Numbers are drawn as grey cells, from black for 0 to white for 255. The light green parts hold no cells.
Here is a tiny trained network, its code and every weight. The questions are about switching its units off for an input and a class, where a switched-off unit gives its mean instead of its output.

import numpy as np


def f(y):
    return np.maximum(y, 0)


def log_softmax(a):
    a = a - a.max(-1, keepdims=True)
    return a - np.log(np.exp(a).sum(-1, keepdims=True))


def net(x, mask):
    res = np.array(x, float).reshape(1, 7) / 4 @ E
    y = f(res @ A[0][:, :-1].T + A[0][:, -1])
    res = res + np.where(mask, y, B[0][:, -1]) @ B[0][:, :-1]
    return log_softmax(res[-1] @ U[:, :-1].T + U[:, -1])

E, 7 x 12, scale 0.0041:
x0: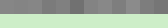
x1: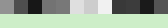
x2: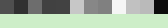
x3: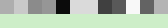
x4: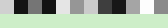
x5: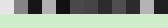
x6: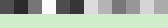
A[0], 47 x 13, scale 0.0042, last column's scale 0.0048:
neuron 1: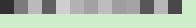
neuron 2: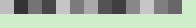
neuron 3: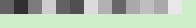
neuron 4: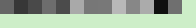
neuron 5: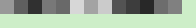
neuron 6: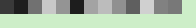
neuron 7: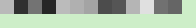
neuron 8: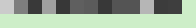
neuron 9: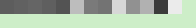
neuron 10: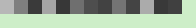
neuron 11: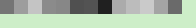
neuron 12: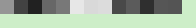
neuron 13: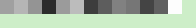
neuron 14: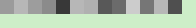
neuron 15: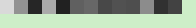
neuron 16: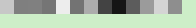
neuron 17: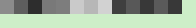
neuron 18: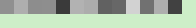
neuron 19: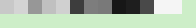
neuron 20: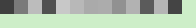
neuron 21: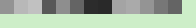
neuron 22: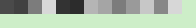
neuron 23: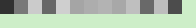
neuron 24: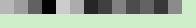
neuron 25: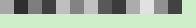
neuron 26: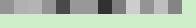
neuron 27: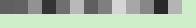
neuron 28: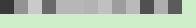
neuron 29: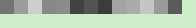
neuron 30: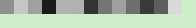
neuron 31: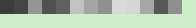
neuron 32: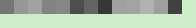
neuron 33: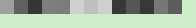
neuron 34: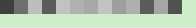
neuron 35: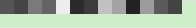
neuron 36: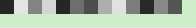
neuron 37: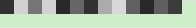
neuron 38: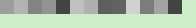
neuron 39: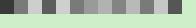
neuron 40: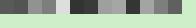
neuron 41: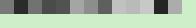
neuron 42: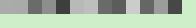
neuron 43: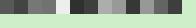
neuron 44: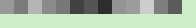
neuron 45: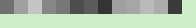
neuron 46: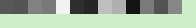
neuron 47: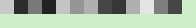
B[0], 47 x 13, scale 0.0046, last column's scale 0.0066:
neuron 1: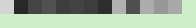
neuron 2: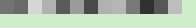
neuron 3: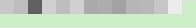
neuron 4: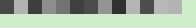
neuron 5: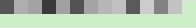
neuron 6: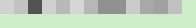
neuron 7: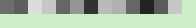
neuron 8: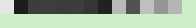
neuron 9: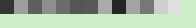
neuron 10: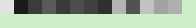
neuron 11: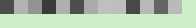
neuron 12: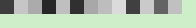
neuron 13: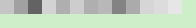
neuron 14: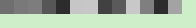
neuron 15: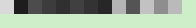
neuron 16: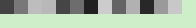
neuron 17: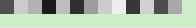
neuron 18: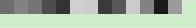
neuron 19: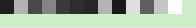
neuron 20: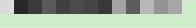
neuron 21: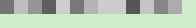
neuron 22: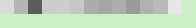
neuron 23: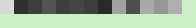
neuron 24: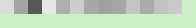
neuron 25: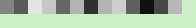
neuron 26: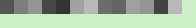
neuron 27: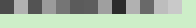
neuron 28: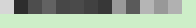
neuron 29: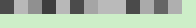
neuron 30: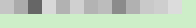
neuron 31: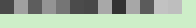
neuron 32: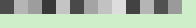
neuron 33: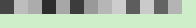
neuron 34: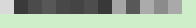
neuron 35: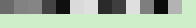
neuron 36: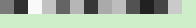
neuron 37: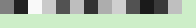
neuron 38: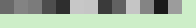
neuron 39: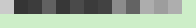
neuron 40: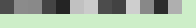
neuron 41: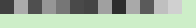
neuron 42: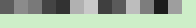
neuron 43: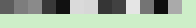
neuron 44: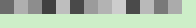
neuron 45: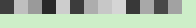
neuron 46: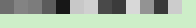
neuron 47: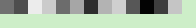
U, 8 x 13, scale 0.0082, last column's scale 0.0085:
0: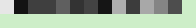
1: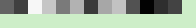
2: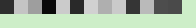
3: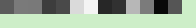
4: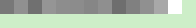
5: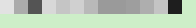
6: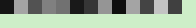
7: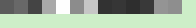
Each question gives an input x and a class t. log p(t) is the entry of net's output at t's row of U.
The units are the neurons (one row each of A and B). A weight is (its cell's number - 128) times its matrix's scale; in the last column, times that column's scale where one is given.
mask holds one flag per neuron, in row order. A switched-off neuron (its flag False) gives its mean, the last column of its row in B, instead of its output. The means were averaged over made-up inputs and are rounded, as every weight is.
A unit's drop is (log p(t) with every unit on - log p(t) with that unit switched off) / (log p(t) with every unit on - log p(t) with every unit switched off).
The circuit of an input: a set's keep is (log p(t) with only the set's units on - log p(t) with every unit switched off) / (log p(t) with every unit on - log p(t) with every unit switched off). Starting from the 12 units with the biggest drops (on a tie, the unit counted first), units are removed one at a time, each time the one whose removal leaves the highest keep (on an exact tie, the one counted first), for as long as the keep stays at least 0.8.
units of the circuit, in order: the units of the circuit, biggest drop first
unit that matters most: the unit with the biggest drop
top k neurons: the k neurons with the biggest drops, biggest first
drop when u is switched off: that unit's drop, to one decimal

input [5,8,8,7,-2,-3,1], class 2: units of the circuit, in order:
neuron 12; neuron 17
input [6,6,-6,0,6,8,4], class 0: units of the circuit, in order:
neuron 15
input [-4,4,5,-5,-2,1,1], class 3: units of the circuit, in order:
neuron 46; neuron 35
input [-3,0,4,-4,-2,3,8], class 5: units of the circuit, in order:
neuron 22; neuron 6
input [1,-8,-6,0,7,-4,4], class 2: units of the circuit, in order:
neuron 11; neuron 45
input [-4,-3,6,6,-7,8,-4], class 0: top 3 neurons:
neuron 15; neuron 10; neuron 8
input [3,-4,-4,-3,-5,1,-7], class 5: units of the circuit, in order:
neuron 30; neuron 13
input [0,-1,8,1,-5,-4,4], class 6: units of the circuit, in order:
neuron 31; neuron 9
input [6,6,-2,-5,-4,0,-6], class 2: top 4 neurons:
neuron 5; neuron 17; neuron 12; neuron 33
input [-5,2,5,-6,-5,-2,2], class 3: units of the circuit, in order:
neuron 46; neuron 35; neuron 43
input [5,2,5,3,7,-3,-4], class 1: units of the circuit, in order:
neuron 47; neuron 7
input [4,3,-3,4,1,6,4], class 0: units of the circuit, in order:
neuron 15; neuron 8
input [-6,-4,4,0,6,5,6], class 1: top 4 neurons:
neuron 47; neuron 25; neuron 7; neuron 2
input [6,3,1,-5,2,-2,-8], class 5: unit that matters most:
neuron 24
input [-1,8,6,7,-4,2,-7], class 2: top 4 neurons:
neuron 12; neuron 17; neuron 5; neuron 33
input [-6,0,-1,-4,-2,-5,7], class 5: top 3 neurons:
neuron 6; neuron 3; neuron 22
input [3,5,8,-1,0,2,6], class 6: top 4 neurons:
neuron 4; neuron 41; neuron 9; neuron 31
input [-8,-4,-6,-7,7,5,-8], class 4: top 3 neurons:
neuron 24; neuron 19; neuron 13
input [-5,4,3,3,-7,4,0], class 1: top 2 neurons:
neuron 37; neuron 36
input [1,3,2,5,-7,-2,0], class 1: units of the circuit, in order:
neuron 36
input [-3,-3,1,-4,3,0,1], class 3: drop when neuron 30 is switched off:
0.1
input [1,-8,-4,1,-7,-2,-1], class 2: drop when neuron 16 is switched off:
0.1
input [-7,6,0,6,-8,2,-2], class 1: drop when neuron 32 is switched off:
0.0
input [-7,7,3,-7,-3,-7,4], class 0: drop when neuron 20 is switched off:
0.2
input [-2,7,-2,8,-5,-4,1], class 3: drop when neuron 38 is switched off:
0.3
